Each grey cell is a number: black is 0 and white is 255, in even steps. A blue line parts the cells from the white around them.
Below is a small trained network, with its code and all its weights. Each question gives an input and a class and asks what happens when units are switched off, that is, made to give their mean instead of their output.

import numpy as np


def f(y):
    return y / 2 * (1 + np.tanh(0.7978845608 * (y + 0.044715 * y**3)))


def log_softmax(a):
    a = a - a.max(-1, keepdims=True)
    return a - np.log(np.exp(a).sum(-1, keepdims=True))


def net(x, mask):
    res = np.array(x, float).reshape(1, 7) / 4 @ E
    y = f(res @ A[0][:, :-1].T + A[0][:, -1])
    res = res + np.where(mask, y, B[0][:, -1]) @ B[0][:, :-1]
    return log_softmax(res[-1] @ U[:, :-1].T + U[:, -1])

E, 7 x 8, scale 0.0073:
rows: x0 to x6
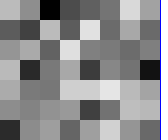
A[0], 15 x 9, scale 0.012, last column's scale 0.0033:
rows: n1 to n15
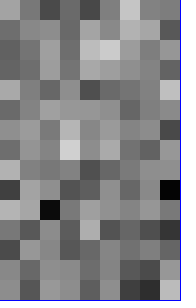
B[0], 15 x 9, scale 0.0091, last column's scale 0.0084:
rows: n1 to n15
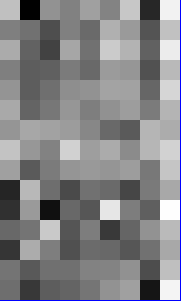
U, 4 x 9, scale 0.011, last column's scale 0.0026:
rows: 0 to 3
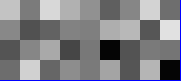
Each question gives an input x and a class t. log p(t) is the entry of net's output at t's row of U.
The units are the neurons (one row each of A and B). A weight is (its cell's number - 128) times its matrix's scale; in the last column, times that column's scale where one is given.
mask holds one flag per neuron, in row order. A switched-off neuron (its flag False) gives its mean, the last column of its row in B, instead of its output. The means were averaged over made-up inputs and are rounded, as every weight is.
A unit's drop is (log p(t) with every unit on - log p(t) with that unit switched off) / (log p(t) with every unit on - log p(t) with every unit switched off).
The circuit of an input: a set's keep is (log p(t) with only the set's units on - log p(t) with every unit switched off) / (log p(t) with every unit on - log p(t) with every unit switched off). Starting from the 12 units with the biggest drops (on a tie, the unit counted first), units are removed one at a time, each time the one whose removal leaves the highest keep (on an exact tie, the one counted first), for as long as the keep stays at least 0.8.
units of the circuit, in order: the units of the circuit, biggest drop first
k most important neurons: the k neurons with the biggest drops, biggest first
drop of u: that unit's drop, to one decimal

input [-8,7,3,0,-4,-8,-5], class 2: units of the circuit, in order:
n12
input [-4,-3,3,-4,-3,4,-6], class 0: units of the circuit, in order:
n11, n15
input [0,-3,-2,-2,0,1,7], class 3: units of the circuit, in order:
n1, n15
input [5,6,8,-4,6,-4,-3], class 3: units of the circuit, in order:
n1, n15, n7
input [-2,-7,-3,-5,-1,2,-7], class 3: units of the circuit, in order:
n15, n1
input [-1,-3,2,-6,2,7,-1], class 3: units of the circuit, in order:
n1, n15
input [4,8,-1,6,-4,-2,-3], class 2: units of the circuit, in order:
n12, n3
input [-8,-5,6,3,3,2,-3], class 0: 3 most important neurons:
n11, n8, n7
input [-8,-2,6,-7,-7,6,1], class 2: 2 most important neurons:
n11, n3
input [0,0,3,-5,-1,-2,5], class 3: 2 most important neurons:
n1, n15
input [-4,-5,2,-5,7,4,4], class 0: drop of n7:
0.2
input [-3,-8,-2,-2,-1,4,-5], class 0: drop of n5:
-0.1
